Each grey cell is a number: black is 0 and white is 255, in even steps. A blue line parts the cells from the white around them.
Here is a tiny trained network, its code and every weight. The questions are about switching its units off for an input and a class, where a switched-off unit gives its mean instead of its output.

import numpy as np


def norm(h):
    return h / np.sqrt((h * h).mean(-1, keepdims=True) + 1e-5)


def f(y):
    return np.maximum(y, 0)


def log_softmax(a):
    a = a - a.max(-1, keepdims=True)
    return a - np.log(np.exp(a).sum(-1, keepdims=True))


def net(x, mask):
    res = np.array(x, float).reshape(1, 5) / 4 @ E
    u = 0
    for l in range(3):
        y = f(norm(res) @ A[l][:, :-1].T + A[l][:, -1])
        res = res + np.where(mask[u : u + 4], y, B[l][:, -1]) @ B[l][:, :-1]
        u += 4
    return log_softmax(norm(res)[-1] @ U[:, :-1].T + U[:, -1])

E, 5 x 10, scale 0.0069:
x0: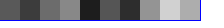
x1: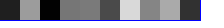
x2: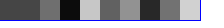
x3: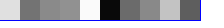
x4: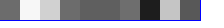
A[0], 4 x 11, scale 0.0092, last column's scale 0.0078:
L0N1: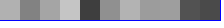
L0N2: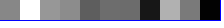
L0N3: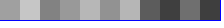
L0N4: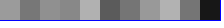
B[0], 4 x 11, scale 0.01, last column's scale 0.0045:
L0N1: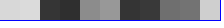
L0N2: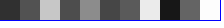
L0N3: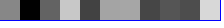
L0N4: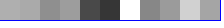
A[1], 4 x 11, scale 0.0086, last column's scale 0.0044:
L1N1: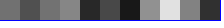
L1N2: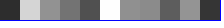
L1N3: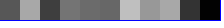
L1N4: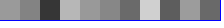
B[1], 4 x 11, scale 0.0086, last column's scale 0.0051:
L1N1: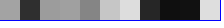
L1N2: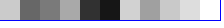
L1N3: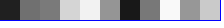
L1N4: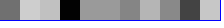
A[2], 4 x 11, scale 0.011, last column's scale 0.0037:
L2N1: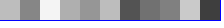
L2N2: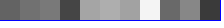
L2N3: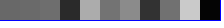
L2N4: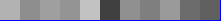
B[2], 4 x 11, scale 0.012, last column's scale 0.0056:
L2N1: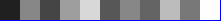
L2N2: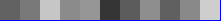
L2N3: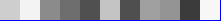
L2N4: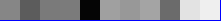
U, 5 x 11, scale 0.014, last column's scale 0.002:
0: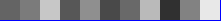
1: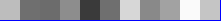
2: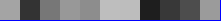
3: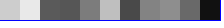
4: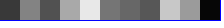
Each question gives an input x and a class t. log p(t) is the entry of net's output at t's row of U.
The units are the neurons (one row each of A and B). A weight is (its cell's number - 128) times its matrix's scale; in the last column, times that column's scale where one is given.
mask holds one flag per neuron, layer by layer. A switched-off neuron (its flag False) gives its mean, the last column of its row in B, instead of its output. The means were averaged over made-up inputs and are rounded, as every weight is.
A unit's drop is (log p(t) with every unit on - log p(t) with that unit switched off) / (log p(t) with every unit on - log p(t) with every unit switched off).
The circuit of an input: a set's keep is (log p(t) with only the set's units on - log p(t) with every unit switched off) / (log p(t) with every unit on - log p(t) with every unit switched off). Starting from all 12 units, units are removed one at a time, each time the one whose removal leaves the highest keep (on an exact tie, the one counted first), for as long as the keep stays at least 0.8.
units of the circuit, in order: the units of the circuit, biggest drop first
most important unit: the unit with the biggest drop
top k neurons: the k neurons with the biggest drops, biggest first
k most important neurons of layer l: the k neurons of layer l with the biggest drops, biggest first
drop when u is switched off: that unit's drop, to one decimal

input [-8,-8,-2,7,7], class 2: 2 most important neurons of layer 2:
L2N4, L2N2
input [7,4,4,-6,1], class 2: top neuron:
L1N1
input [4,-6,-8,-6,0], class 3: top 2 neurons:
L0N1, L2N4
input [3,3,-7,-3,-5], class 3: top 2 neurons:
L0N1, L0N2
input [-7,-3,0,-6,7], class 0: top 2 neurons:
L0N2, L1N1
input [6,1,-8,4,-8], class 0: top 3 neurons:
L1N4, L2N2, L2N3
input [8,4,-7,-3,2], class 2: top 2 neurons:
L1N1, L2N3
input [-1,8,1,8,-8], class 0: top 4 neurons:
L1N4, L2N2, L1N2, L2N1
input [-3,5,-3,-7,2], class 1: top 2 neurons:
L1N2, L2N1
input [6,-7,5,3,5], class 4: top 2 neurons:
L2N1, L0N3
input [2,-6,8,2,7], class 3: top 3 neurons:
L2N3, L2N2, L1N3
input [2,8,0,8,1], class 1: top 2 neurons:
L2N4, L0N4
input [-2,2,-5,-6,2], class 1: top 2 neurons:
L1N2, L2N3
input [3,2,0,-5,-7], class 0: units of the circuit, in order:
L2N2
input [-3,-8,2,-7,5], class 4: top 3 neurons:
L2N1, L2N4, L0N4
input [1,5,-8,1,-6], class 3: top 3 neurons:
L0N1, L0N2, L2N1
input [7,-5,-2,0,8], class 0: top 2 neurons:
L0N2, L0N3
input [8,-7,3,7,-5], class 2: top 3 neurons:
L1N1, L1N2, L1N3
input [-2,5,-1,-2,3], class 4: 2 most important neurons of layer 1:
L1N3, L1N4
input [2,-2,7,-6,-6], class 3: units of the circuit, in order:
L2N3
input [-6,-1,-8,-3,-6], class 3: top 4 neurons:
L0N1, L0N2, L1N4, L1N1
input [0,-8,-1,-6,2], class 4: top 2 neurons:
L2N1, L2N4
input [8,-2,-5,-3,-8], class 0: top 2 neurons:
L1N4, L2N2
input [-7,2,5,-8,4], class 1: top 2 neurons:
L1N2, L1N1
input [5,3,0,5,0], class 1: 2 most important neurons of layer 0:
L0N4, L0N3
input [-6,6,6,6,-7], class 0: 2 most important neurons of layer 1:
L1N2, L1N1
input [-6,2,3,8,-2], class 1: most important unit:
L2N4
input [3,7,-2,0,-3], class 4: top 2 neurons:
L1N3, L0N2
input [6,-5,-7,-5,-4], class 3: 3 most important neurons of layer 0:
L0N1, L0N3, L0N2
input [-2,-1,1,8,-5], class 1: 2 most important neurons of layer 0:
L0N4, L0N2
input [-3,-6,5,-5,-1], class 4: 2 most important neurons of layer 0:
L0N1, L0N4
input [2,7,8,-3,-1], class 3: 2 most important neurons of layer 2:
L2N3, L2N1
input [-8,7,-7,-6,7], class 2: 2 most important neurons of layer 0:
L0N3, L0N2
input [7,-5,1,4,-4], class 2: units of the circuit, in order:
L1N1
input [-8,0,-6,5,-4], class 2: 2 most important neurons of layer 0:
L0N3, L0N2
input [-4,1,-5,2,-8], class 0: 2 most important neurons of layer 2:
L2N2, L2N3
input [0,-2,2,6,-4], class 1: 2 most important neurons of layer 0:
L0N4, L0N2
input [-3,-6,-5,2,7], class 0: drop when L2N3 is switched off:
0.2
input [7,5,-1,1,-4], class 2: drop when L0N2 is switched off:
0.1
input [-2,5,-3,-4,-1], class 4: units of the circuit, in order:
L1N3
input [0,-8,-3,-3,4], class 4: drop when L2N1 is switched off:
0.9
